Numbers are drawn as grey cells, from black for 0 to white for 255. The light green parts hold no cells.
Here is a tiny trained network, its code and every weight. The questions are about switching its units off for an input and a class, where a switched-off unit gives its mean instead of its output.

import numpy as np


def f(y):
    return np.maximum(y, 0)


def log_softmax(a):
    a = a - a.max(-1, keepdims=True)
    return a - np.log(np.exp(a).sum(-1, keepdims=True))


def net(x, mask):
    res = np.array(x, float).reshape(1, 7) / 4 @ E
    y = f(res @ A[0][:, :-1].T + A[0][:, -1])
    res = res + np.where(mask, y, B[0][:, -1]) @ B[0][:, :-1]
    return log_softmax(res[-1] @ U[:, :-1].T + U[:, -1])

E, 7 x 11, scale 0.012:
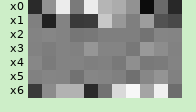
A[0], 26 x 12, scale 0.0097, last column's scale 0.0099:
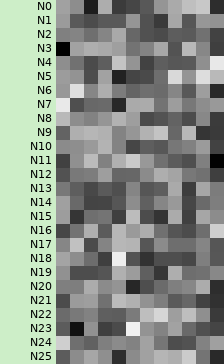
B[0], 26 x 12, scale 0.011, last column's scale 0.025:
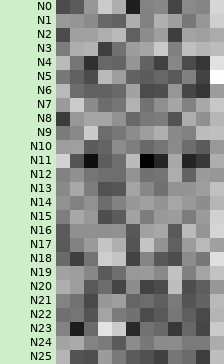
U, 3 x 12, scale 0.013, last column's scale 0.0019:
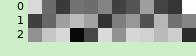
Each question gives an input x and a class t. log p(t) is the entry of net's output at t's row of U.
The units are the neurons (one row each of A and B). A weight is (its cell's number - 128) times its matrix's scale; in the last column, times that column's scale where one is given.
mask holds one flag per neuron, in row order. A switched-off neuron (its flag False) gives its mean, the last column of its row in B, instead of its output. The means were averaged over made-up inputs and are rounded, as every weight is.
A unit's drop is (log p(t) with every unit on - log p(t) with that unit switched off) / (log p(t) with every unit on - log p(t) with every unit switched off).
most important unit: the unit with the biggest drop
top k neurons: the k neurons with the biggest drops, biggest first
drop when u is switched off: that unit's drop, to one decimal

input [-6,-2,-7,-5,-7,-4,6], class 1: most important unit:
N0
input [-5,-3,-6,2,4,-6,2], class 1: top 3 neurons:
[N0, N4, N11]
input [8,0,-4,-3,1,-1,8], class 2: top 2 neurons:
[N3, N9]
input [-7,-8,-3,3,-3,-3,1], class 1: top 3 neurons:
[N0, N4, N11]
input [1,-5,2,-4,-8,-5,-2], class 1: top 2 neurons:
[N11, N25]
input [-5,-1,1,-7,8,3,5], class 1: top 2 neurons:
[N0, N4]
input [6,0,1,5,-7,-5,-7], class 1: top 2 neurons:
[N16, N18]
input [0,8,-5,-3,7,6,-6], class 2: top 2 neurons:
[N15, N5]
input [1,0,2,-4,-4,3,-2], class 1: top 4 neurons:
[N11, N25, N6, N20]
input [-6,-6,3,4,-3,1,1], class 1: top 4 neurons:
[N0, N4, N11, N25]
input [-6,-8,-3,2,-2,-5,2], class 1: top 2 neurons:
[N0, N4]
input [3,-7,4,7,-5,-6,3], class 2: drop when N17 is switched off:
0.0
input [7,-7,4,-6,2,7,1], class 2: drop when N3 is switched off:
0.6
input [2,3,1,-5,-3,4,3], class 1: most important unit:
N4
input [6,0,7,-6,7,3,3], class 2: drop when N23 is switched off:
0.1
